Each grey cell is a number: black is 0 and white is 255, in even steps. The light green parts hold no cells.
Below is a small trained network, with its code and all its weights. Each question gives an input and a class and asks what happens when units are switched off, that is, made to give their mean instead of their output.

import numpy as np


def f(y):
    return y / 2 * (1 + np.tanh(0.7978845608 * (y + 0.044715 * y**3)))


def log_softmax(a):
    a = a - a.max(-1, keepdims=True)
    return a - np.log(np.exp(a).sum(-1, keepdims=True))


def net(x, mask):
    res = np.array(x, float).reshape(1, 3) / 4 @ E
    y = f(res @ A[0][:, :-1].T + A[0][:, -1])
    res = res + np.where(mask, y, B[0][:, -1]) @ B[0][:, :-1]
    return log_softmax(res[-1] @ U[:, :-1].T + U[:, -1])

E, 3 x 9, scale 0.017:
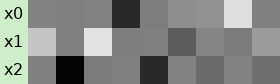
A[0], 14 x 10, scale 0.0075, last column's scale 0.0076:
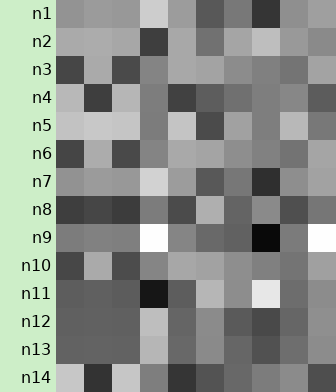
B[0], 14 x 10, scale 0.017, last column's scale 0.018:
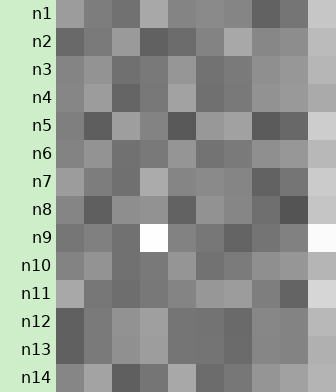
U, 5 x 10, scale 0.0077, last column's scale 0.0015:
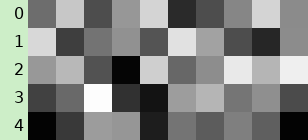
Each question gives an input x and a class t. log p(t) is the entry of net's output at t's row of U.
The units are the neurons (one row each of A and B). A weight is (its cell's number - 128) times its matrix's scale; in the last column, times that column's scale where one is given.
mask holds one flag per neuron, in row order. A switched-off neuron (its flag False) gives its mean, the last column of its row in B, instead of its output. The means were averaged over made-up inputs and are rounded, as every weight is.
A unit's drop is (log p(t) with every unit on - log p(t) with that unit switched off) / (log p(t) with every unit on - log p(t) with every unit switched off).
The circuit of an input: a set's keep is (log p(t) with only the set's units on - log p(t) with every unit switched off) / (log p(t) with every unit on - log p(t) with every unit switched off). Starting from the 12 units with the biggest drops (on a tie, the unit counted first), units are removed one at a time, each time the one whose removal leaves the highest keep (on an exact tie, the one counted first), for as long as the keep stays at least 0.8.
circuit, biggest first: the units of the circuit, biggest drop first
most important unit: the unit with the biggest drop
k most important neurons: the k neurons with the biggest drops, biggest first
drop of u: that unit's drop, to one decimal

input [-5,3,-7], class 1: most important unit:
n5
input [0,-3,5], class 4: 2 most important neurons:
n7; n1
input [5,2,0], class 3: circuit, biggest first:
n9; n2
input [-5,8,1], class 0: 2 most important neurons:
n14; n4
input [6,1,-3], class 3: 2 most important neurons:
n2; n14
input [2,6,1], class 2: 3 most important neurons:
n14; n9; n4
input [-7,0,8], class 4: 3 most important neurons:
n8; n12; n13
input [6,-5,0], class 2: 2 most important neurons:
n9; n5
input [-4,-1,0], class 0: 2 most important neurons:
n5; n8
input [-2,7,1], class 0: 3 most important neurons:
n14; n4; n8
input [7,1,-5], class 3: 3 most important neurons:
n5; n2; n14
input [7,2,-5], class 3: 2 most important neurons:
n5; n2
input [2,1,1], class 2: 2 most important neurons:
n9; n5
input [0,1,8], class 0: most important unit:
n14
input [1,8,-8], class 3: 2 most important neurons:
n2; n9
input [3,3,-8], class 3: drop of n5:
0.3
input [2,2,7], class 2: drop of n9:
0.2
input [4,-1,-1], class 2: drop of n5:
0.1
